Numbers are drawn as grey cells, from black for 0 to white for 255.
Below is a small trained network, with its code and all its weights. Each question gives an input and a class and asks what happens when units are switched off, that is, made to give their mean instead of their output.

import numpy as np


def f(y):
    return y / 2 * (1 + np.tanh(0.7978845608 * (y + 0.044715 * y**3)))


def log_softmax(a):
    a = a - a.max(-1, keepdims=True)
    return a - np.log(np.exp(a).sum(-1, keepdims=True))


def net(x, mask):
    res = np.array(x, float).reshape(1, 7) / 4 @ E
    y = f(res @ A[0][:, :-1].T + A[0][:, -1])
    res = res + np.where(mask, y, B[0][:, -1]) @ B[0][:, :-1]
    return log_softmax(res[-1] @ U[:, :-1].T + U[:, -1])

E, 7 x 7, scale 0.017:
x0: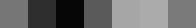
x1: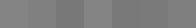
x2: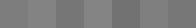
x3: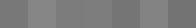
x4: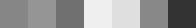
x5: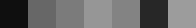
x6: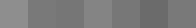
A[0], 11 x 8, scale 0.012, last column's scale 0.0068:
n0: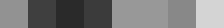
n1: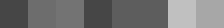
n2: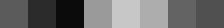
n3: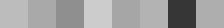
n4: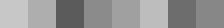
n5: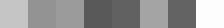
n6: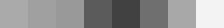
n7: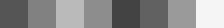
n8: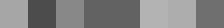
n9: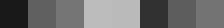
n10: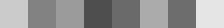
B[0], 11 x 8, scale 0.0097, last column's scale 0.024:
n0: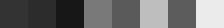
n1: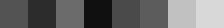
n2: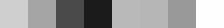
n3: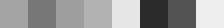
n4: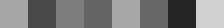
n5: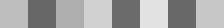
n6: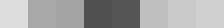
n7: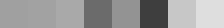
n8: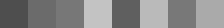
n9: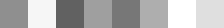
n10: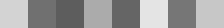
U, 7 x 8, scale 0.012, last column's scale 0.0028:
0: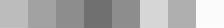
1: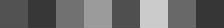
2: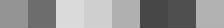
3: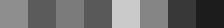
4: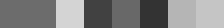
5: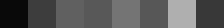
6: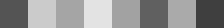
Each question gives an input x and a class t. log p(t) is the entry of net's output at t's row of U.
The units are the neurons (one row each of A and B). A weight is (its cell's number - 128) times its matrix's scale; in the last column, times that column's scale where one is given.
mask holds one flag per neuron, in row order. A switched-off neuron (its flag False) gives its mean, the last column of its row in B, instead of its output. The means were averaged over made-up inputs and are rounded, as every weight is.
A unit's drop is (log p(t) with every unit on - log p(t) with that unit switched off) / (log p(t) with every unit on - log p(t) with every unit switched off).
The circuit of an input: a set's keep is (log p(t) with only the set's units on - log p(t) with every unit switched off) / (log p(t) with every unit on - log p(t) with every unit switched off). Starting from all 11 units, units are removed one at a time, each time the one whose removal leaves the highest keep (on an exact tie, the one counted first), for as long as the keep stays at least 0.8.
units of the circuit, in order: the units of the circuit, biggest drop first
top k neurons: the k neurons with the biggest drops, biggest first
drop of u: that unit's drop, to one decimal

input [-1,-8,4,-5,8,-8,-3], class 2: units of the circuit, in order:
[n3]
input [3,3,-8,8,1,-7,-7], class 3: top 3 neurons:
[n4, n3, n9]
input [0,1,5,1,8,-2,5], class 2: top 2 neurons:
[n3, n0]
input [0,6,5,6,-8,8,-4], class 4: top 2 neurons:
[n7, n6]
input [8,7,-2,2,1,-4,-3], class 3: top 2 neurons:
[n2, n4]
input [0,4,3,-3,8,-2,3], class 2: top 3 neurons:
[n3, n0, n1]
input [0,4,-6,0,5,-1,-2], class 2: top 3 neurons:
[n0, n3, n1]
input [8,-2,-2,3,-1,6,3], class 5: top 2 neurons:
[n0, n1]
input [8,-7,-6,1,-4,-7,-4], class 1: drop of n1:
0.0
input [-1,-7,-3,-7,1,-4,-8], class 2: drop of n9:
0.1
